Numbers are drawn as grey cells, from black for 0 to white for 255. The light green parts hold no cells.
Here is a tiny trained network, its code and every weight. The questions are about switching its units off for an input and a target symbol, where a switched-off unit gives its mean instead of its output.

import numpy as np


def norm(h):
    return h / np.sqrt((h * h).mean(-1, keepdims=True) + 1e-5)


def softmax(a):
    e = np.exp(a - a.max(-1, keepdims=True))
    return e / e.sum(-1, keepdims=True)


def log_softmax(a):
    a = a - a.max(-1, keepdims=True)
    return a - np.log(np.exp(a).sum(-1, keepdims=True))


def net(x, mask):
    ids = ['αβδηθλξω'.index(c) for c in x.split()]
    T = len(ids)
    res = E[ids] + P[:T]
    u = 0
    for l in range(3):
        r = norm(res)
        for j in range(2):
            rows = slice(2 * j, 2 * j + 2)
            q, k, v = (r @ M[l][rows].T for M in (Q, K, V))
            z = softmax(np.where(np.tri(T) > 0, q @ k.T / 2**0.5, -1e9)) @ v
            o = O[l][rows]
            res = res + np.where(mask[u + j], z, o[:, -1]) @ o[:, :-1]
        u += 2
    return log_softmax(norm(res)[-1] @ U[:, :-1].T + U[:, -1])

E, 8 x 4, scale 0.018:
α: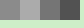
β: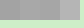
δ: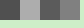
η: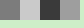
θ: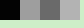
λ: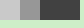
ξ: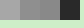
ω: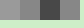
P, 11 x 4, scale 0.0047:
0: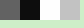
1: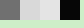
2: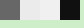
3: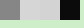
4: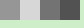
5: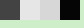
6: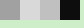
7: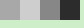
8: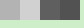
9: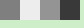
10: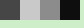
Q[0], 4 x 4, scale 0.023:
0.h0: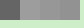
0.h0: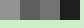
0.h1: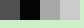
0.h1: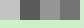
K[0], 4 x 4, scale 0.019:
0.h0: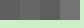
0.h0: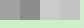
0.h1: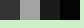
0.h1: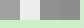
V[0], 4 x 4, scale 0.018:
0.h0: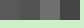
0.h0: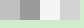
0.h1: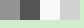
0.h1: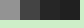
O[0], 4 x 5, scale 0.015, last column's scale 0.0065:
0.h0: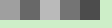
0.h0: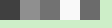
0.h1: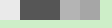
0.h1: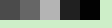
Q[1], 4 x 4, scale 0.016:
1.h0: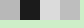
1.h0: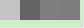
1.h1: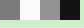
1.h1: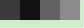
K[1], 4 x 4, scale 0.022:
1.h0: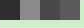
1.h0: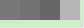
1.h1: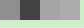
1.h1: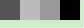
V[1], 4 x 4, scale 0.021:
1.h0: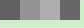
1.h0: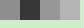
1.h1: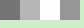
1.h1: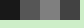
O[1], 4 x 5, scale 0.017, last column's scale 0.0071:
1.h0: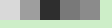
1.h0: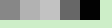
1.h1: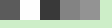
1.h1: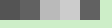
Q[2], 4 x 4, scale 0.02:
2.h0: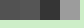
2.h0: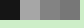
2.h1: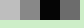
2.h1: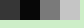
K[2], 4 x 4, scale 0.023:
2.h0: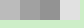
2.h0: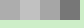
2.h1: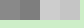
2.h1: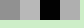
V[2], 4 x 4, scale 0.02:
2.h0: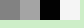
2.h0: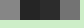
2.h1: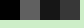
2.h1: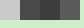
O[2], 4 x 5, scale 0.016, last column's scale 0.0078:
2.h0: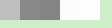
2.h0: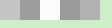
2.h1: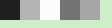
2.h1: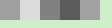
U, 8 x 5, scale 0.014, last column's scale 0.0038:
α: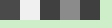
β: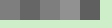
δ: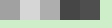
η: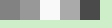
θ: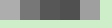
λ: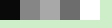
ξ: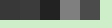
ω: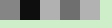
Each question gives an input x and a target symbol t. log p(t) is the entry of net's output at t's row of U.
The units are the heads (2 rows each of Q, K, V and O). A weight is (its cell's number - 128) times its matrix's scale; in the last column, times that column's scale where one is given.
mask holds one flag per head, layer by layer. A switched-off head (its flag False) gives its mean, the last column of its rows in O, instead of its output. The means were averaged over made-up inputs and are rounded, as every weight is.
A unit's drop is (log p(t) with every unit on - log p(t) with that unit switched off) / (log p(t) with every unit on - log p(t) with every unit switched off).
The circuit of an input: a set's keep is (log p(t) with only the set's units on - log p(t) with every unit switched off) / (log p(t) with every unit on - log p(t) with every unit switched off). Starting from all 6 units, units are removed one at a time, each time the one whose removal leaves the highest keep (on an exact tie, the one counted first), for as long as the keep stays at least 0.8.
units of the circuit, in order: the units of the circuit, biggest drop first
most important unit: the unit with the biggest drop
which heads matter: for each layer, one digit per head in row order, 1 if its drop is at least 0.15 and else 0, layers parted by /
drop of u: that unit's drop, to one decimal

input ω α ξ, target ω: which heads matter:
01 / 01 / 00
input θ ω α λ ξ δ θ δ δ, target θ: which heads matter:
01 / 11 / 01
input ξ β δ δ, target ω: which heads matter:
01 / 11 / 01
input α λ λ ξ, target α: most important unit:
0.h0
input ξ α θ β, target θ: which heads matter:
00 / 10 / 00
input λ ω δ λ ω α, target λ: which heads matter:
01 / 00 / 00
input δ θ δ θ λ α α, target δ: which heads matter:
11 / 01 / 01
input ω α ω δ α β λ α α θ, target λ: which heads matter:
11 / 10 / 10
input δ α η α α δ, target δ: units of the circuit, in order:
[1.h1 2.h1]
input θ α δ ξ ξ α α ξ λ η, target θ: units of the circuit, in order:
[0.h1 1.h1]
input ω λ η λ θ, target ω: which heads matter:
11 / 01 / 00
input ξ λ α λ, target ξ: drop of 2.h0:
0.2
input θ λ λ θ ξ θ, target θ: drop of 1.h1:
0.3
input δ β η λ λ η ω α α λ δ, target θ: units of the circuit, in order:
[1.h1]
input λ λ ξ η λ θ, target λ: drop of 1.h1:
0.1
